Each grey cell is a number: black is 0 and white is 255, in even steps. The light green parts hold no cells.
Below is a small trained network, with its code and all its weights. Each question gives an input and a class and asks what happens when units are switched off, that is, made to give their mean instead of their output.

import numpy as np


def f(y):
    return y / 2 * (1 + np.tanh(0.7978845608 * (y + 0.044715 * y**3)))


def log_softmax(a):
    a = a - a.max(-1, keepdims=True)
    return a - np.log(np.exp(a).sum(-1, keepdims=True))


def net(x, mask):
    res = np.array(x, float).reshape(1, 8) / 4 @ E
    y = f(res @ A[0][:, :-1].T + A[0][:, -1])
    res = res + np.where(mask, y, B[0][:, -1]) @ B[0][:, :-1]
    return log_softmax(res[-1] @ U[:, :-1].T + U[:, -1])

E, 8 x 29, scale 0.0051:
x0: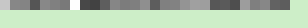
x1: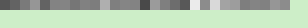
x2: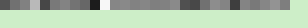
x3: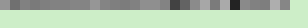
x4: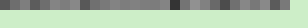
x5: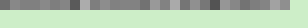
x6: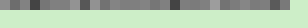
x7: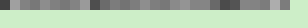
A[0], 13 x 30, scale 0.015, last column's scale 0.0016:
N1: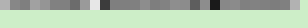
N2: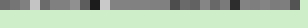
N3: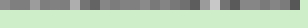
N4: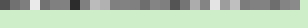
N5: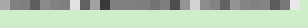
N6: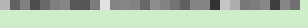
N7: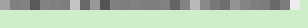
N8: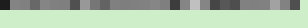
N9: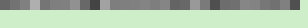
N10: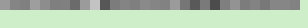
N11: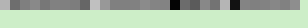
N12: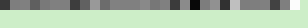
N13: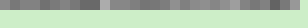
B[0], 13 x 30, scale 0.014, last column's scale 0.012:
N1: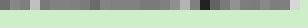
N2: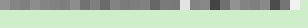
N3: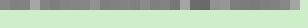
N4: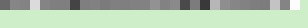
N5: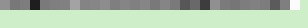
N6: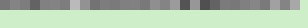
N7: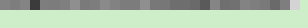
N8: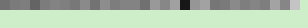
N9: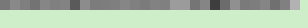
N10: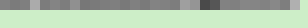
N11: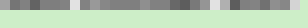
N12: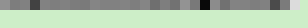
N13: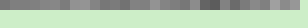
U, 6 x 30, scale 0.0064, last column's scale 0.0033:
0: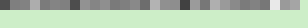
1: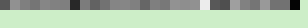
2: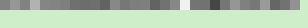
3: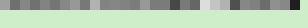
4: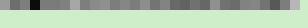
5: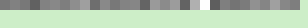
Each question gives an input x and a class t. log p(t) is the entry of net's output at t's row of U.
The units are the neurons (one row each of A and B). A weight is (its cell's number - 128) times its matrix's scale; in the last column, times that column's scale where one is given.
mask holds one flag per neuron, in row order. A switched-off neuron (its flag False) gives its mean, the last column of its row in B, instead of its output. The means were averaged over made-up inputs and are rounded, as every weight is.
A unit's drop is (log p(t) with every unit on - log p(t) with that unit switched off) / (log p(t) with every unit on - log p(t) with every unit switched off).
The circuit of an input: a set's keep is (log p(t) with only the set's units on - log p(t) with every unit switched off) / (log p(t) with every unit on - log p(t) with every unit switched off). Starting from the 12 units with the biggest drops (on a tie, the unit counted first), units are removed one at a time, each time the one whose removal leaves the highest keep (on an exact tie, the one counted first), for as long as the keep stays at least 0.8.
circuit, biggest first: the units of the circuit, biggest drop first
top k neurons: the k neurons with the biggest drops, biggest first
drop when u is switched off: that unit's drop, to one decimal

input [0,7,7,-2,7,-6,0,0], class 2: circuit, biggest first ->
(N2)
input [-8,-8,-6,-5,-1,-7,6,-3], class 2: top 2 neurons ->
(N1; N10)
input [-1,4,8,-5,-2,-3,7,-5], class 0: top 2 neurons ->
(N4; N6)
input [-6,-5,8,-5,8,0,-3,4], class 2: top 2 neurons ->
(N2; N5)
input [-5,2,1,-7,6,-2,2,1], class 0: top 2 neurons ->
(N4; N5)
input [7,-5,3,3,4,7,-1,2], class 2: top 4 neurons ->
(N2; N5; N9; N12)
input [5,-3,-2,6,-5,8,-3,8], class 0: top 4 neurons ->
(N2; N8; N12; N9)
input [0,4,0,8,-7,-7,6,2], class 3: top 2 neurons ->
(N11; N12)
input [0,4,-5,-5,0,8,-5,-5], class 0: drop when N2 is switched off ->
0.1
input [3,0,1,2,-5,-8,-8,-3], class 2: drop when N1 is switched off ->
-0.1
